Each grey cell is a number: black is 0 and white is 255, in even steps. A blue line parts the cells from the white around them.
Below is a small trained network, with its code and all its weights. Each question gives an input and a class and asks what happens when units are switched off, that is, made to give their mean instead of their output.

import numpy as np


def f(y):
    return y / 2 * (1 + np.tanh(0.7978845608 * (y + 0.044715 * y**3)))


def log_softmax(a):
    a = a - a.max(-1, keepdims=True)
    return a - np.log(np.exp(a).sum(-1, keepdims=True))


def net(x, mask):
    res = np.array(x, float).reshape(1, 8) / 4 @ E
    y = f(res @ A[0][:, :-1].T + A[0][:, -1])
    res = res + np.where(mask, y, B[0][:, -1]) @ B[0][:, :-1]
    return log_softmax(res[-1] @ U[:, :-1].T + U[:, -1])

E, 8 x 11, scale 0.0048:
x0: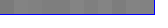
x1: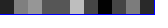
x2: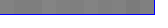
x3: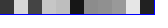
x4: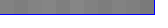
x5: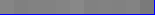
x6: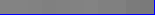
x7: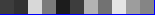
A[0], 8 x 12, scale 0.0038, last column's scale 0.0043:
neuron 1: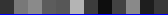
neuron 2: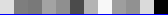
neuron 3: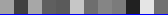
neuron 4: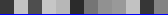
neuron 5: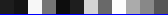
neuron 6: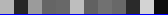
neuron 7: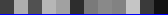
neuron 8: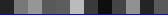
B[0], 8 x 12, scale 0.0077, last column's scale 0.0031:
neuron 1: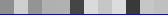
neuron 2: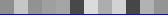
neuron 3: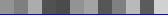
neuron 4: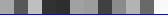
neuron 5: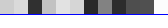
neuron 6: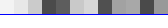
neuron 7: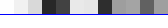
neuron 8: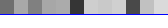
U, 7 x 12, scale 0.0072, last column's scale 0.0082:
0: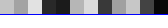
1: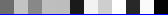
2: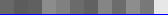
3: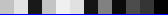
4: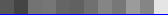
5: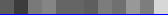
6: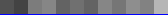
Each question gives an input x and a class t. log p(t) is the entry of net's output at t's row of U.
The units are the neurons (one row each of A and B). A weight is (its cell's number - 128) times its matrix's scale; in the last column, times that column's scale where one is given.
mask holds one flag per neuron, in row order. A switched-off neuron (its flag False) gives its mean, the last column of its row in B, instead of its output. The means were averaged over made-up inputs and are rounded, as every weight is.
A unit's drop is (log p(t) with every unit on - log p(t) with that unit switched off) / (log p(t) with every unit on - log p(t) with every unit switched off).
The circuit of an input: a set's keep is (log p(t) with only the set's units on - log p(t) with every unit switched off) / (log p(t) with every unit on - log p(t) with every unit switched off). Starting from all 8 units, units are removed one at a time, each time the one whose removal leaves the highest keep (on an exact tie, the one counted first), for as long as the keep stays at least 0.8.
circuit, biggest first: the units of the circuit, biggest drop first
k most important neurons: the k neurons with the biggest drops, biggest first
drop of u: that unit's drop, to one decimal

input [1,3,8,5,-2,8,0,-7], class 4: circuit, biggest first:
neuron 5
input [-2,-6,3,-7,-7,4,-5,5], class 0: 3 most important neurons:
neuron 3; neuron 6; neuron 8
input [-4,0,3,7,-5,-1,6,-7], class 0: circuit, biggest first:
neuron 4; neuron 7
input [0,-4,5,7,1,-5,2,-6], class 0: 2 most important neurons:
neuron 4; neuron 7
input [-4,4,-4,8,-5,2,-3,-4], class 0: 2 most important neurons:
neuron 7; neuron 4
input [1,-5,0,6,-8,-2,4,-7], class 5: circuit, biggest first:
neuron 5; neuron 4
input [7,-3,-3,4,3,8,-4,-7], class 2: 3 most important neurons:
neuron 5; neuron 4; neuron 6
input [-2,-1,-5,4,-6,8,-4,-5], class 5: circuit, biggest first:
neuron 5; neuron 1
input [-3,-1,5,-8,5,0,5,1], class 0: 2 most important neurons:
neuron 6; neuron 3
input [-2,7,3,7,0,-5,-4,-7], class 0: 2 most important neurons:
neuron 4; neuron 7
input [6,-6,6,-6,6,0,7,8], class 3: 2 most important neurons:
neuron 5; neuron 4
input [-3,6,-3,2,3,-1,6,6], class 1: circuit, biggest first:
neuron 8; neuron 1
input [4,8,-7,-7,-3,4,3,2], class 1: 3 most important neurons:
neuron 8; neuron 1; neuron 4
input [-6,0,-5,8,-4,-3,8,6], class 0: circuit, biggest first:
neuron 7
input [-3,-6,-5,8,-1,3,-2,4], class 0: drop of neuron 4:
0.4
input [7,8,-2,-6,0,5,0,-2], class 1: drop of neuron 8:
0.4
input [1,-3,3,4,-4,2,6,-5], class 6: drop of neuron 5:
0.9
